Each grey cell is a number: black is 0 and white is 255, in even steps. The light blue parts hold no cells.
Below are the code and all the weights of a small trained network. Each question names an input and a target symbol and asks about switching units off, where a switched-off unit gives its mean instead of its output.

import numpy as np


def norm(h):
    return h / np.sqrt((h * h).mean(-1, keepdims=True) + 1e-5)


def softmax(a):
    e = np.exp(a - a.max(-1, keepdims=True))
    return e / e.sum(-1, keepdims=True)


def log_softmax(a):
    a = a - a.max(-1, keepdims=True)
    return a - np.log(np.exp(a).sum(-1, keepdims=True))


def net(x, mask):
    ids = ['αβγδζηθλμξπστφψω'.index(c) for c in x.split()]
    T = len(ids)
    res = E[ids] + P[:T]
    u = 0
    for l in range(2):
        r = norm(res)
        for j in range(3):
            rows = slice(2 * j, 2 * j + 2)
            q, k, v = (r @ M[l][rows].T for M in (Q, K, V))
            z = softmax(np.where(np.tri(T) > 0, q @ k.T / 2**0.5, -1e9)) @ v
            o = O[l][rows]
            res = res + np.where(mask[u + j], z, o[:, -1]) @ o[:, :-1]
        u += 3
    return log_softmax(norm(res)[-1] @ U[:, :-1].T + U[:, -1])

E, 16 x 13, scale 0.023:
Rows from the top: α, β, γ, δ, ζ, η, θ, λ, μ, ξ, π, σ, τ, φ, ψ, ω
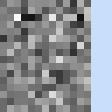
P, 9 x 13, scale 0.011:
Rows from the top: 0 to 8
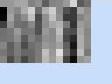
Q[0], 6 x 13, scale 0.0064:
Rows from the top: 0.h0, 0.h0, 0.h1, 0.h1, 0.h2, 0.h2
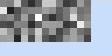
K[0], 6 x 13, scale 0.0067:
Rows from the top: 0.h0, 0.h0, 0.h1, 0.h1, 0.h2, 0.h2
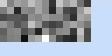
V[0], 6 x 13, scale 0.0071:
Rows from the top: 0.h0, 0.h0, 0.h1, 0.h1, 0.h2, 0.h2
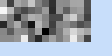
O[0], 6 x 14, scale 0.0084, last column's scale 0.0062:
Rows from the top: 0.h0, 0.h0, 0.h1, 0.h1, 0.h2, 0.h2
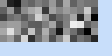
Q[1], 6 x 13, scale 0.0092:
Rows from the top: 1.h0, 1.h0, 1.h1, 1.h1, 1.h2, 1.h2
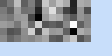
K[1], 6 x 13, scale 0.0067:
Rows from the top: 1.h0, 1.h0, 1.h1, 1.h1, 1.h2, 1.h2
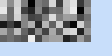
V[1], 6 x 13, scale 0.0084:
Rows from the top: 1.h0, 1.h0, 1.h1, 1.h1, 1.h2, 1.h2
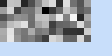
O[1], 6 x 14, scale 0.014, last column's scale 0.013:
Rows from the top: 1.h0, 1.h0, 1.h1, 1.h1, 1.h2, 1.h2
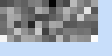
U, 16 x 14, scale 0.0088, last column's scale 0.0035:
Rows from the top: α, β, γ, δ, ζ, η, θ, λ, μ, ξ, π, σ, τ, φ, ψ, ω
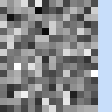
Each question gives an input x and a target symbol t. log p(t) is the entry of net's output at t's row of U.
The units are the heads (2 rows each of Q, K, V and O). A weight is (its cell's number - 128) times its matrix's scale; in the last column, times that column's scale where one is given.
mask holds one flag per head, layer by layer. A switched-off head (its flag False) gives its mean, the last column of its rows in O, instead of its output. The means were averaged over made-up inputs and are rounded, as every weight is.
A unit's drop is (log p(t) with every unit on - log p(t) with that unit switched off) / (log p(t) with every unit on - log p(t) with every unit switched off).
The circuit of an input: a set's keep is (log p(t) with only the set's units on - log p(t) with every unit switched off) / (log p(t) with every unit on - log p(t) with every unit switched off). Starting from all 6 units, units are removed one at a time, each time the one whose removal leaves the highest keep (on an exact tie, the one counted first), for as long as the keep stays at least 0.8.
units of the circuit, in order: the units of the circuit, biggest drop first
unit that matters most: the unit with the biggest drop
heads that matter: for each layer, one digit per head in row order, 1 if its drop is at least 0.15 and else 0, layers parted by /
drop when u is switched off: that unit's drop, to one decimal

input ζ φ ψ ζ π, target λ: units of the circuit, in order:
0.h0, 1.h0
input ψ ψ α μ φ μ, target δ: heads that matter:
000 / 100
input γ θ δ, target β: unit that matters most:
1.h0
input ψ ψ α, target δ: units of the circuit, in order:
1.h0, 1.h2
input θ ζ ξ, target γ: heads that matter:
100 / 010
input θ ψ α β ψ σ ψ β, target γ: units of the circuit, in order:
0.h0, 1.h1
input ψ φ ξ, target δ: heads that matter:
000 / 100
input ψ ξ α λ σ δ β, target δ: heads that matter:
000 / 100
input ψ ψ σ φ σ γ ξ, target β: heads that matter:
000 / 100
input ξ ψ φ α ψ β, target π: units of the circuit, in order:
0.h1, 1.h2, 1.h0
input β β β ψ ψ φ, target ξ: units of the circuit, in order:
1.h2, 0.h2
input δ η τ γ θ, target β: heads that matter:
000 / 110
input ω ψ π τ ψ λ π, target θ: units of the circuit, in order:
1.h1, 0.h2, 1.h0
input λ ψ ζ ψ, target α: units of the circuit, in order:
1.h2
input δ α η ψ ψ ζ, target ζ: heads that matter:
001 / 010
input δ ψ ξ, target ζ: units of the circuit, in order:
0.h2, 1.h1, 1.h0
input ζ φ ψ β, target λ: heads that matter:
100 / 100
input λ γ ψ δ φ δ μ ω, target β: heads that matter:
000 / 110
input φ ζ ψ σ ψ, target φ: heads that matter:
010 / 000
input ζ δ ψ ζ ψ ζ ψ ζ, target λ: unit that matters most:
0.h0
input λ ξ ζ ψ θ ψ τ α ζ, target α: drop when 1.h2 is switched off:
0.4
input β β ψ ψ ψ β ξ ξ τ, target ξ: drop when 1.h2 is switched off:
0.2
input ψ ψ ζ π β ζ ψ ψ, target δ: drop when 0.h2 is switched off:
0.0
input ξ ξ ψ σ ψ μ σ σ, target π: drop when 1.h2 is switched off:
0.3
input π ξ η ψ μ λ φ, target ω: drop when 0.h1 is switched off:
0.1
